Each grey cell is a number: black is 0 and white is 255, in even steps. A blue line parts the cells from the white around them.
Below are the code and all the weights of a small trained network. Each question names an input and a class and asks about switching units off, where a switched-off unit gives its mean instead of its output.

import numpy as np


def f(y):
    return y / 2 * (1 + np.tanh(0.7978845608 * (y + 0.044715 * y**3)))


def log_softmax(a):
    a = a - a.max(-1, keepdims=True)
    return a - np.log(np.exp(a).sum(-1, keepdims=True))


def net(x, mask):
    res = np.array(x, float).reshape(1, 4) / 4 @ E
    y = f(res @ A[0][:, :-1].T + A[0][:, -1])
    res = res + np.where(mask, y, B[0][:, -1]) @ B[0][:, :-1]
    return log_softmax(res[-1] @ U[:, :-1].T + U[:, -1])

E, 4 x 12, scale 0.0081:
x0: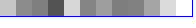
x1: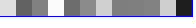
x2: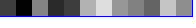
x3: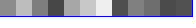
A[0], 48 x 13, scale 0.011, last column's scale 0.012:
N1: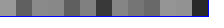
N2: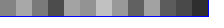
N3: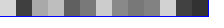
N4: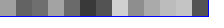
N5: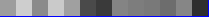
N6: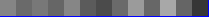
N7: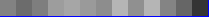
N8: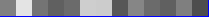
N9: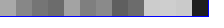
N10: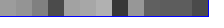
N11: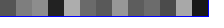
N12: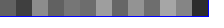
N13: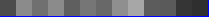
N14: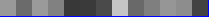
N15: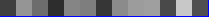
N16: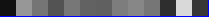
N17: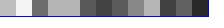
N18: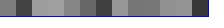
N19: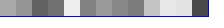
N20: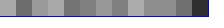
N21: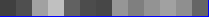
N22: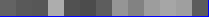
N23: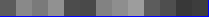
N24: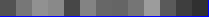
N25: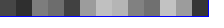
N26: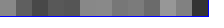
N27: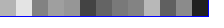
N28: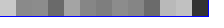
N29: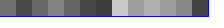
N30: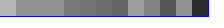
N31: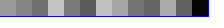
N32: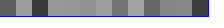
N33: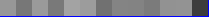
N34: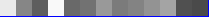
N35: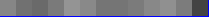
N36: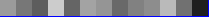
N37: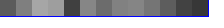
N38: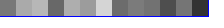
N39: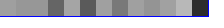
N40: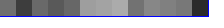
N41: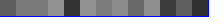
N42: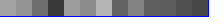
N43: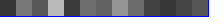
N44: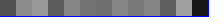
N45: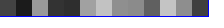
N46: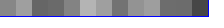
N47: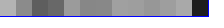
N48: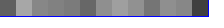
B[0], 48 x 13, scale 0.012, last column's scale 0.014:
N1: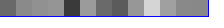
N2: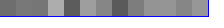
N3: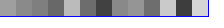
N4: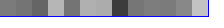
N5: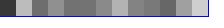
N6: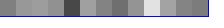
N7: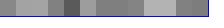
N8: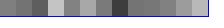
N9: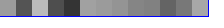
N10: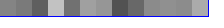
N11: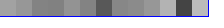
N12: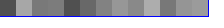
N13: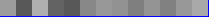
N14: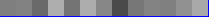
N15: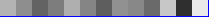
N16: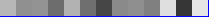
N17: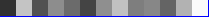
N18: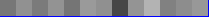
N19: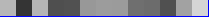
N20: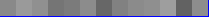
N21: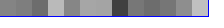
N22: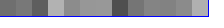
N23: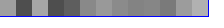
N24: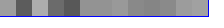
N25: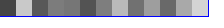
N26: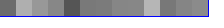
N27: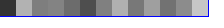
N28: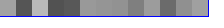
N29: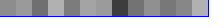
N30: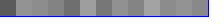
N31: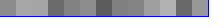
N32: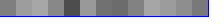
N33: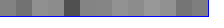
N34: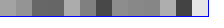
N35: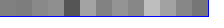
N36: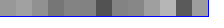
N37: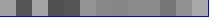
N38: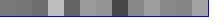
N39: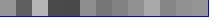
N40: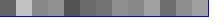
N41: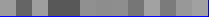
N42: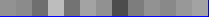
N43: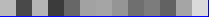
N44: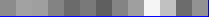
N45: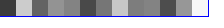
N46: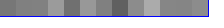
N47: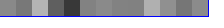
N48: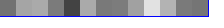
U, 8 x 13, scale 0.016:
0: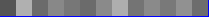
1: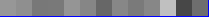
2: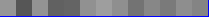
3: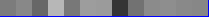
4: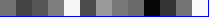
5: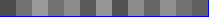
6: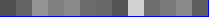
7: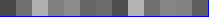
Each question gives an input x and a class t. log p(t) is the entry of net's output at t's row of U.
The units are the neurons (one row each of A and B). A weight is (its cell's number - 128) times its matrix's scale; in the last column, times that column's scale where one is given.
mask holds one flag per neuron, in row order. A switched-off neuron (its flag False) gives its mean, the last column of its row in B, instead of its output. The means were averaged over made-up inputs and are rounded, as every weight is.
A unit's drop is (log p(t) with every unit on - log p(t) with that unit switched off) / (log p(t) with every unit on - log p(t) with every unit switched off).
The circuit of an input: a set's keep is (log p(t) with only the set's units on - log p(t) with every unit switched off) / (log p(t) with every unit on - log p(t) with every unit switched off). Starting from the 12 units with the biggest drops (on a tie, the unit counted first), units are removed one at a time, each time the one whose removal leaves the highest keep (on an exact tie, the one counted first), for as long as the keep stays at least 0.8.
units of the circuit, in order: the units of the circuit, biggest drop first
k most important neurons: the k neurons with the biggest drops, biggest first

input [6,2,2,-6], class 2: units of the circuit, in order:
[N19]
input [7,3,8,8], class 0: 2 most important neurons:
[N45, N25]
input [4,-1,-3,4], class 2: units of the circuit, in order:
[N19, N45]
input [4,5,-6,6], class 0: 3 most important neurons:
[N17, N27, N4]
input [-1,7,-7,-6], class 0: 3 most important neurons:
[N17, N5, N27]
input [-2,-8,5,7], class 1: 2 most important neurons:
[N16, N15]
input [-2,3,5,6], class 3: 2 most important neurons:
[N17, N8]
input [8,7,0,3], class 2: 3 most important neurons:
[N19, N9, N28]
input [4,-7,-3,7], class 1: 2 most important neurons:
[N15, N16]
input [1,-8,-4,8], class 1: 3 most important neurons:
[N16, N15, N11]
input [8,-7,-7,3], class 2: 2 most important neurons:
[N19, N9]
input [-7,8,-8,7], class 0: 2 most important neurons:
[N17, N5]
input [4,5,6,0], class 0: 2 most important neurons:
[N45, N25]
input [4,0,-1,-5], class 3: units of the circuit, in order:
[N4]
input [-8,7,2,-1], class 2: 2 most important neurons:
[N43, N23]
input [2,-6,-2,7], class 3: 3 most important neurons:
[N8, N38, N10]
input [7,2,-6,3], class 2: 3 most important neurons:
[N19, N45, N9]
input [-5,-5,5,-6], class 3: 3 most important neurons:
[N21, N29, N17]
